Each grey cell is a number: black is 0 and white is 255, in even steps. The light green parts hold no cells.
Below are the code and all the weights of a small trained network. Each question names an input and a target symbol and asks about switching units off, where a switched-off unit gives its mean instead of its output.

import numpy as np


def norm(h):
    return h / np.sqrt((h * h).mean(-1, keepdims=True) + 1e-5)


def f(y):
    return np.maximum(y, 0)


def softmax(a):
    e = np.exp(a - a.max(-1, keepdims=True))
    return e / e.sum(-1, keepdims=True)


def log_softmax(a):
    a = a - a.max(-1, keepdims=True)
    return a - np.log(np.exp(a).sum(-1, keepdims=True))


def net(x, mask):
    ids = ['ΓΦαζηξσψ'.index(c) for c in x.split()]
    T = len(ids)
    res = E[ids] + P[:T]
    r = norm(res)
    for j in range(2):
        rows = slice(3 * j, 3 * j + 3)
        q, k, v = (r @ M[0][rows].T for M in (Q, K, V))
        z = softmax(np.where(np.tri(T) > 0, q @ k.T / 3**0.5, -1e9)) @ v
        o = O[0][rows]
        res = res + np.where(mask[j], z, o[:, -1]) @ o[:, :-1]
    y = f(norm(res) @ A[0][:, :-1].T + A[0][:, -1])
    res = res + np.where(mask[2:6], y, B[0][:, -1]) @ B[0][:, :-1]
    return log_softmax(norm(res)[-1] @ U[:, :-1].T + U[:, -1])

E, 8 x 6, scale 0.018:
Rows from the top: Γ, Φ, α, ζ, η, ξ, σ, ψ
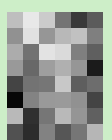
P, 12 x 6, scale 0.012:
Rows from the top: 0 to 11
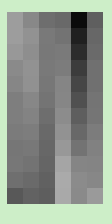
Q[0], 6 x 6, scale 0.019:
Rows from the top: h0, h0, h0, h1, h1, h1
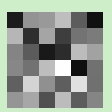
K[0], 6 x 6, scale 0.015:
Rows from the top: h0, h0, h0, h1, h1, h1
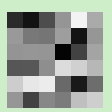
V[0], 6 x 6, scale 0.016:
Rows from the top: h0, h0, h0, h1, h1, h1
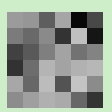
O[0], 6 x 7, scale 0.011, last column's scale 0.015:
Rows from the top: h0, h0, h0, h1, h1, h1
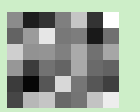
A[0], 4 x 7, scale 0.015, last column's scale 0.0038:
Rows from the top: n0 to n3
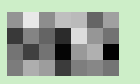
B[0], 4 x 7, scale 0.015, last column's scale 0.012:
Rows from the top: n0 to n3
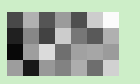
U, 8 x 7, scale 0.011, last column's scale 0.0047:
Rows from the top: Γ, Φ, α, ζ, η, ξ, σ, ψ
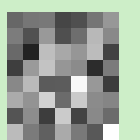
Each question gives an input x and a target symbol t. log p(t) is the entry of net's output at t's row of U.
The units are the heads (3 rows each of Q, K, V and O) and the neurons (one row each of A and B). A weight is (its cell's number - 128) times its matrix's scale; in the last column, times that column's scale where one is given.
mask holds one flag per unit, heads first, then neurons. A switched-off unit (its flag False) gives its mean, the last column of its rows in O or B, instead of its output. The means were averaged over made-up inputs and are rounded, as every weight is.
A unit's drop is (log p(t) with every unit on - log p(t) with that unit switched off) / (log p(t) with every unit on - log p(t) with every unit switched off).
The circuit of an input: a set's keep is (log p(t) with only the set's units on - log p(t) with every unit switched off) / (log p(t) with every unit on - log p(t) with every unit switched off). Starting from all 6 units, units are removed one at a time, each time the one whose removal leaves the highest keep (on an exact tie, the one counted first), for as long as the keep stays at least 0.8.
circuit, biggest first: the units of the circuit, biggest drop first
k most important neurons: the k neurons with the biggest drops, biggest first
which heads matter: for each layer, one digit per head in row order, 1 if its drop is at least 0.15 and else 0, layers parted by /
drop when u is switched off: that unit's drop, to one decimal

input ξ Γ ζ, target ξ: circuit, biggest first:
(h1)
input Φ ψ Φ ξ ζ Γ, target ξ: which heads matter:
01
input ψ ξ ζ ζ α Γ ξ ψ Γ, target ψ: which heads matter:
01
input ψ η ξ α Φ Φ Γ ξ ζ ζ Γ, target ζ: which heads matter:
10
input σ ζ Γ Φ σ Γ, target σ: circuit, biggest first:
(h1 n0)
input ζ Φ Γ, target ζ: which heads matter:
11
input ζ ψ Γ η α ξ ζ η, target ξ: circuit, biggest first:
(h1 h0)
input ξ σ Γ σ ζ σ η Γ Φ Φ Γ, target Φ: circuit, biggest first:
(h0 n1 n3)
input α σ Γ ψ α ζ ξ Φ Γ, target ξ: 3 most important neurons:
(n1 n3 n2)
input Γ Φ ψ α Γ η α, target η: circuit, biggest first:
(h0 h1)
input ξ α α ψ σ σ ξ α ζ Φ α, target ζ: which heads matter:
11
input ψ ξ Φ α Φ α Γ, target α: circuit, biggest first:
(n3 h1)
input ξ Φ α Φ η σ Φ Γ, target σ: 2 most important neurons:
(n0 n2)
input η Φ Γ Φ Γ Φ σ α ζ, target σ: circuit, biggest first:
(n0)
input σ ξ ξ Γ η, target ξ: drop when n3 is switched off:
0.2
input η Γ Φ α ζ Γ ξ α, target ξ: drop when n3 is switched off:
0.0
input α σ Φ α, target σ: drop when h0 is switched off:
0.1
